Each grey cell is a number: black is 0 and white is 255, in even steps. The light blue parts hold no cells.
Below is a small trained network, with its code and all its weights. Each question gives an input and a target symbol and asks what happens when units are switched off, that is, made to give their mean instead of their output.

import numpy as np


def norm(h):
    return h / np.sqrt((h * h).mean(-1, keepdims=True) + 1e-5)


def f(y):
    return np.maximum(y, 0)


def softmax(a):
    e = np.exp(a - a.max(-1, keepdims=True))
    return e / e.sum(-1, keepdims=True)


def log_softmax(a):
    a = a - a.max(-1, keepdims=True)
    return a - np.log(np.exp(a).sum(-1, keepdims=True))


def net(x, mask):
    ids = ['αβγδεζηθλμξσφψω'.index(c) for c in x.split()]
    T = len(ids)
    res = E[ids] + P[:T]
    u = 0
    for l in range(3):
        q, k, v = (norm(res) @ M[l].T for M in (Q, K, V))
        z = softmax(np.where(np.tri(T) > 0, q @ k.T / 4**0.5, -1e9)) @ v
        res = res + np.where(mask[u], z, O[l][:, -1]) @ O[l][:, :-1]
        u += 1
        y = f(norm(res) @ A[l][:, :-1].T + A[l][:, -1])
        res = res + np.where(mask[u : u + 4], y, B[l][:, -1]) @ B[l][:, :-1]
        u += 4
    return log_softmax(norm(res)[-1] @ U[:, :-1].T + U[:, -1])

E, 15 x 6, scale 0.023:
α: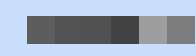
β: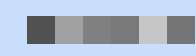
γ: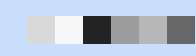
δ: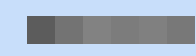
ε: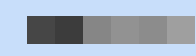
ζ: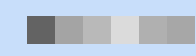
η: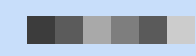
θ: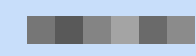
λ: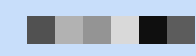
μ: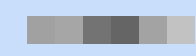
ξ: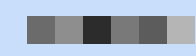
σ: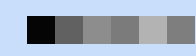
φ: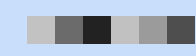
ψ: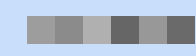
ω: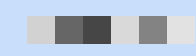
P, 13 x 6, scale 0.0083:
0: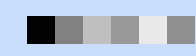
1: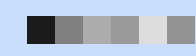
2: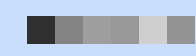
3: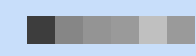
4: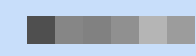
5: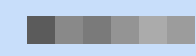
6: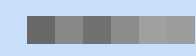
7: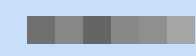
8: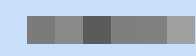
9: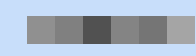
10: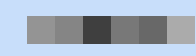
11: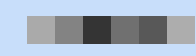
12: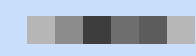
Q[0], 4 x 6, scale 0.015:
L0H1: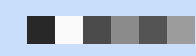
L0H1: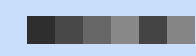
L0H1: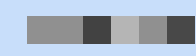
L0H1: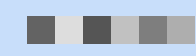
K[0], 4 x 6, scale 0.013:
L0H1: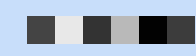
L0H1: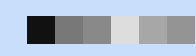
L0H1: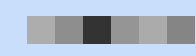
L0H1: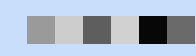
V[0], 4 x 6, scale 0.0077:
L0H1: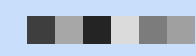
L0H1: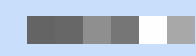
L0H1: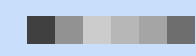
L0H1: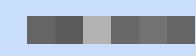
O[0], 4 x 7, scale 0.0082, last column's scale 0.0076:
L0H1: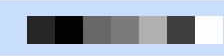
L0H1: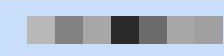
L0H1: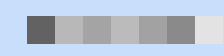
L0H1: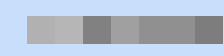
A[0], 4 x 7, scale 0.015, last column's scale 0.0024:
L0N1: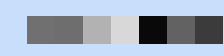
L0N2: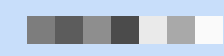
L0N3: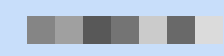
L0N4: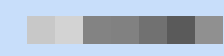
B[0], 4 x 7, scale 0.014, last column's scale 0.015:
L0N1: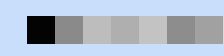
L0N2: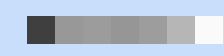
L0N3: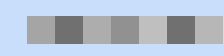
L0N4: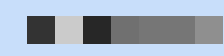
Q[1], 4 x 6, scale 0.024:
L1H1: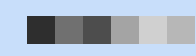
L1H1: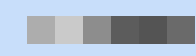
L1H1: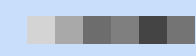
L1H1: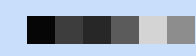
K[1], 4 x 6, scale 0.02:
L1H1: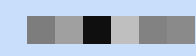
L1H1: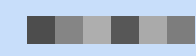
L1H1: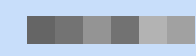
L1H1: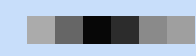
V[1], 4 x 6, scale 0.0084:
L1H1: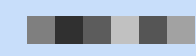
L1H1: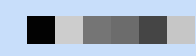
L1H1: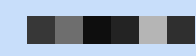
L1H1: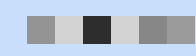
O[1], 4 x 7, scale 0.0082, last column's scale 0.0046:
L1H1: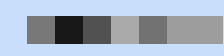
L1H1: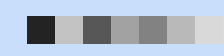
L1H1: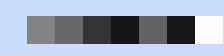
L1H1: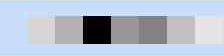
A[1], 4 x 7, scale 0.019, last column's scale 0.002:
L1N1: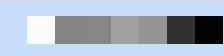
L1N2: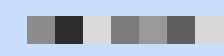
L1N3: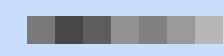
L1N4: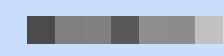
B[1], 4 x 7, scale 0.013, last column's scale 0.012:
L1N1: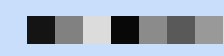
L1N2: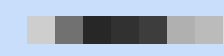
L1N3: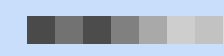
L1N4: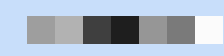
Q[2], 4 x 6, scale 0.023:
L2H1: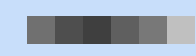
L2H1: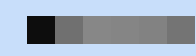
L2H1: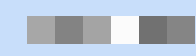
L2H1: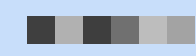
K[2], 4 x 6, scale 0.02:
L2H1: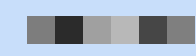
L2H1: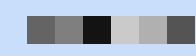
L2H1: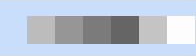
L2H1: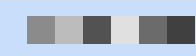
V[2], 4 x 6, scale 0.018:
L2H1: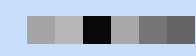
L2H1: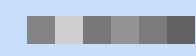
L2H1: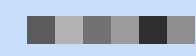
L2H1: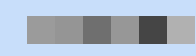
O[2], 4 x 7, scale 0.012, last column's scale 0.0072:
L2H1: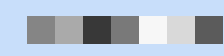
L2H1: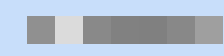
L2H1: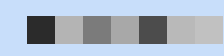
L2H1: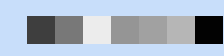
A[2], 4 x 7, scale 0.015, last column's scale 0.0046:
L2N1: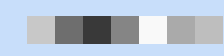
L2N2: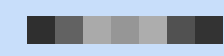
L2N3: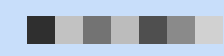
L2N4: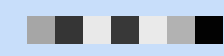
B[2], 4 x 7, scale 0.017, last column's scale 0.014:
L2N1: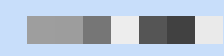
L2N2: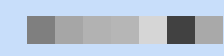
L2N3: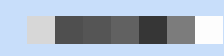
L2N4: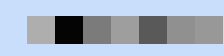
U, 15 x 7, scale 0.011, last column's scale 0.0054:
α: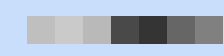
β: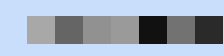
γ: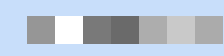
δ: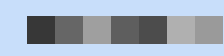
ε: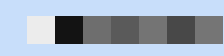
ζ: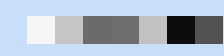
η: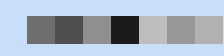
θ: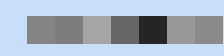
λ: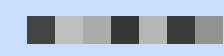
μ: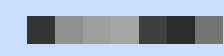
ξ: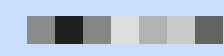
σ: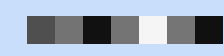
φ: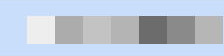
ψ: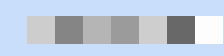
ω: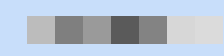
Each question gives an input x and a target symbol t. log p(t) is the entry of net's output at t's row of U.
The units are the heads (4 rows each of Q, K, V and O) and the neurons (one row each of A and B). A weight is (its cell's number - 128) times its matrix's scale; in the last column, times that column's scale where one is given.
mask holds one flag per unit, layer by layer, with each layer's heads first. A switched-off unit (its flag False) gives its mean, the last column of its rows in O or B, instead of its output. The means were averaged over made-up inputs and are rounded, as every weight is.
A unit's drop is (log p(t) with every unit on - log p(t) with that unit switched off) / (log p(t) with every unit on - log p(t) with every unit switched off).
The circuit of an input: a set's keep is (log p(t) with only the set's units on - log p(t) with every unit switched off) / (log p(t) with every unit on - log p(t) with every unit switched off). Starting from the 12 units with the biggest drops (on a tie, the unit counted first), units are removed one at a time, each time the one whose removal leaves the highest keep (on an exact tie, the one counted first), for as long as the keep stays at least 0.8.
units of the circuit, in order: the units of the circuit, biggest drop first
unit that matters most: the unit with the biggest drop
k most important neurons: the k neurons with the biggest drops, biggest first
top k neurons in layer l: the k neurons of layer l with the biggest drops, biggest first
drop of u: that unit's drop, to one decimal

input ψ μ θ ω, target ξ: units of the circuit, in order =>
L2H1, L1N4
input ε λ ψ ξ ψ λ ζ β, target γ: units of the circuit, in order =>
L2H1
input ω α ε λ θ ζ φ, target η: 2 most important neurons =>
L1N1, L2N1
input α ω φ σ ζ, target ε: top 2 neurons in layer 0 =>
L0N2, L0N1
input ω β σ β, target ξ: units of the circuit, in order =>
L2N4, L2H1, L1H1
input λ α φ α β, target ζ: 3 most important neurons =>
L0N1, L2N3, L0N3
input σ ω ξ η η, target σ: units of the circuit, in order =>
L2H1, L2N3, L1N4
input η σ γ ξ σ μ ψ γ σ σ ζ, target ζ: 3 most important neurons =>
L0N3, L1N4, L2N1
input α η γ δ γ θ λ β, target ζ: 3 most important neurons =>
L0N1, L0N3, L1N3
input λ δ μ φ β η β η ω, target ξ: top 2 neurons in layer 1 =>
L1N4, L1N2
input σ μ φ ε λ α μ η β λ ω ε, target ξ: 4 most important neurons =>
L0N2, L1N2, L0N4, L1N1
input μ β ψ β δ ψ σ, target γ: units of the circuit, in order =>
L0H1, L0N4, L2H1
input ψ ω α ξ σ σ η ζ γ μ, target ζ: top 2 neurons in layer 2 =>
L2N1, L2N3
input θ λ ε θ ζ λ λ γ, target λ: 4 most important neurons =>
L1N1, L0N3, L0N2, L0N1
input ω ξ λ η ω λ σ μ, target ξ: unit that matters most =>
L1H1
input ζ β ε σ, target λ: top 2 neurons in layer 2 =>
L2N2, L2N1
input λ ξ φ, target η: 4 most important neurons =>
L1N1, L0N1, L2N1, L2N3
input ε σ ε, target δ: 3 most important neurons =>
L2N1, L0N3, L0N2
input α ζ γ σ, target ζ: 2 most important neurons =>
L0N4, L0N3
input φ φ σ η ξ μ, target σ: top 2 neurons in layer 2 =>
L2N3, L2N1
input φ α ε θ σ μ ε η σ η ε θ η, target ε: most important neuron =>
L0N1
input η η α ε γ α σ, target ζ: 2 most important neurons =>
L0N3, L0N4
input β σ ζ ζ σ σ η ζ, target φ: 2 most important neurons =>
L2N3, L2N2
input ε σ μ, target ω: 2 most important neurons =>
L0N2, L2N1
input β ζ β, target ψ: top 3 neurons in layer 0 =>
L0N3, L0N2, L0N4
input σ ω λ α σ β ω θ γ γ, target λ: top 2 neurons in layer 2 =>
L2N3, L2N1
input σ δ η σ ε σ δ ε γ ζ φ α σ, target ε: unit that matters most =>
L0N3
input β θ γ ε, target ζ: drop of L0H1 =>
0.2
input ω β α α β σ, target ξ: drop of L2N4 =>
0.2
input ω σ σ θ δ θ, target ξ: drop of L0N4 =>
0.1
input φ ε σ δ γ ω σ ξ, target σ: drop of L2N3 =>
0.4
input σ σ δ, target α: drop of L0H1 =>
0.8
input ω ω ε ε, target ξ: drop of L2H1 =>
0.6
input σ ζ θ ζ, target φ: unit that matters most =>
L2N3
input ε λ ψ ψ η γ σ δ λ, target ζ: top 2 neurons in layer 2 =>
L2N3, L2N2
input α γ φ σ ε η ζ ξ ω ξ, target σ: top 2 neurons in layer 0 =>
L0N3, L0N2
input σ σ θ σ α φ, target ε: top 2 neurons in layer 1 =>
L1N1, L1N2
